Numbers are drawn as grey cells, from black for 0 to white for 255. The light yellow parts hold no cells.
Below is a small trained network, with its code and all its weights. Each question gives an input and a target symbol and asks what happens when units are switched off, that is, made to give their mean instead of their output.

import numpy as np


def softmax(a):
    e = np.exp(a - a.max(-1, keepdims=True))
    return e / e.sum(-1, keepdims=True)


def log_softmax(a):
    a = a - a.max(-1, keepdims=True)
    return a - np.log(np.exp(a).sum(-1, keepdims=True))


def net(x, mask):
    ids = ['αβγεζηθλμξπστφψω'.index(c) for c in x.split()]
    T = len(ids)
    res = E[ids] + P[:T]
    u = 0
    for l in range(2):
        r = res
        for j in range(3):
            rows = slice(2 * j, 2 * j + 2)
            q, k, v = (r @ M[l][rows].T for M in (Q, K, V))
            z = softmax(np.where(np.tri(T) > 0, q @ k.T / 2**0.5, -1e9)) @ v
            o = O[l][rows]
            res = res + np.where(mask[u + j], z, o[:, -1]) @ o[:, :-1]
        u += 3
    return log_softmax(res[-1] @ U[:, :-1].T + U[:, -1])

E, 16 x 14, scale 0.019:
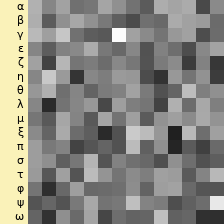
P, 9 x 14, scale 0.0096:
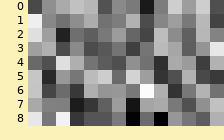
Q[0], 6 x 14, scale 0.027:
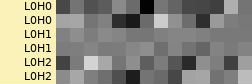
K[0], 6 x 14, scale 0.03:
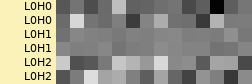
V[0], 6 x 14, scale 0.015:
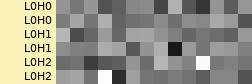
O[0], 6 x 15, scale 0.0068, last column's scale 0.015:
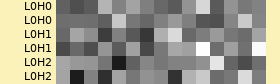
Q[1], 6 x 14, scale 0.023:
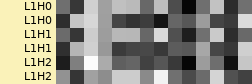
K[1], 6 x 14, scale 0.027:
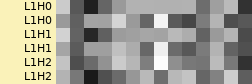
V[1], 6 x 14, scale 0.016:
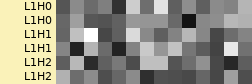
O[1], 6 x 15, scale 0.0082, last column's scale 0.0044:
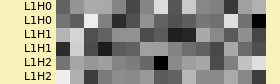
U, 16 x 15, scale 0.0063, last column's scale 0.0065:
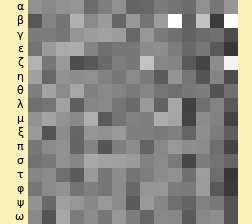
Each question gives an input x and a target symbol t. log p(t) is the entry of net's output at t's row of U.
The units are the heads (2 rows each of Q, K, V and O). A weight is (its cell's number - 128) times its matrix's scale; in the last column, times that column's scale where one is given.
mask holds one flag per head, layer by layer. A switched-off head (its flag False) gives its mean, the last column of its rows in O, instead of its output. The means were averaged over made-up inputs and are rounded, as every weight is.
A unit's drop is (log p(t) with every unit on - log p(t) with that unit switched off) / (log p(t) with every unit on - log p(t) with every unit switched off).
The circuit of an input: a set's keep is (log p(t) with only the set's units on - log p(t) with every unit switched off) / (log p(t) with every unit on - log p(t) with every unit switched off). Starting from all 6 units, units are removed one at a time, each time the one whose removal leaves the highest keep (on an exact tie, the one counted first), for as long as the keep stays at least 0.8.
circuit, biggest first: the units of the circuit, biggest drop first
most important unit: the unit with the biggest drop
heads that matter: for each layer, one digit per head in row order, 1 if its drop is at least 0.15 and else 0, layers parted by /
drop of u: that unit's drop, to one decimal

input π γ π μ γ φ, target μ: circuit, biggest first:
L1H2; L1H0
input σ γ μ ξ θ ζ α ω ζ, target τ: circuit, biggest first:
L1H2; L1H1
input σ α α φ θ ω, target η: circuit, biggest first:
L1H1
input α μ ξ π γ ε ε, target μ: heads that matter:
000 / 101
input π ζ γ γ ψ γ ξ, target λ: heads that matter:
010 / 011
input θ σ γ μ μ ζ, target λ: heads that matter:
000 / 011
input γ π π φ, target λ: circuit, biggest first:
L1H2; L0H0; L1H0
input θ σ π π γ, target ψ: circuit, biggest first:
L1H1; L1H0
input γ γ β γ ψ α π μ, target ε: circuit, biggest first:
L0H2; L1H0; L0H1
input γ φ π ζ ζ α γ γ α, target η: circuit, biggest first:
L1H1; L1H2
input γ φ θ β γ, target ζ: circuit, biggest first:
L0H2; L0H0
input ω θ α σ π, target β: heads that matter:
100 / 000
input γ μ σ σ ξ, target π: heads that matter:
001 / 111
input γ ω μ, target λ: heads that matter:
100 / 001
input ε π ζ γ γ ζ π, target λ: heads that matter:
000 / 011
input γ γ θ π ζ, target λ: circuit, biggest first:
L1H2; L1H1
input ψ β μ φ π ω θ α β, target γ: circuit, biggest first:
L1H0; L0H2
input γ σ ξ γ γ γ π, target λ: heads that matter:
010 / 011
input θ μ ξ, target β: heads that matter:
110 / 000
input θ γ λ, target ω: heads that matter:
101 / 110
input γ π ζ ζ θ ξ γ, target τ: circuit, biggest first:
L1H1; L1H2
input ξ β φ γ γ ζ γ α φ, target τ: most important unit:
L1H2
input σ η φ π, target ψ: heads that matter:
000 / 110
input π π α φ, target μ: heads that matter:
100 / 101
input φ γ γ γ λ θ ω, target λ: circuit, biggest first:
L1H2
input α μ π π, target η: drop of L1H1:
0.8
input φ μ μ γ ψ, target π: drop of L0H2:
0.2
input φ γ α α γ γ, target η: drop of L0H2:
0.0
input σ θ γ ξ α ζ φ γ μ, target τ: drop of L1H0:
0.2
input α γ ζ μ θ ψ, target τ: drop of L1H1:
0.5
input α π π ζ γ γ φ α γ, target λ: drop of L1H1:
0.2
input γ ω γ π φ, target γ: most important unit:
L1H0
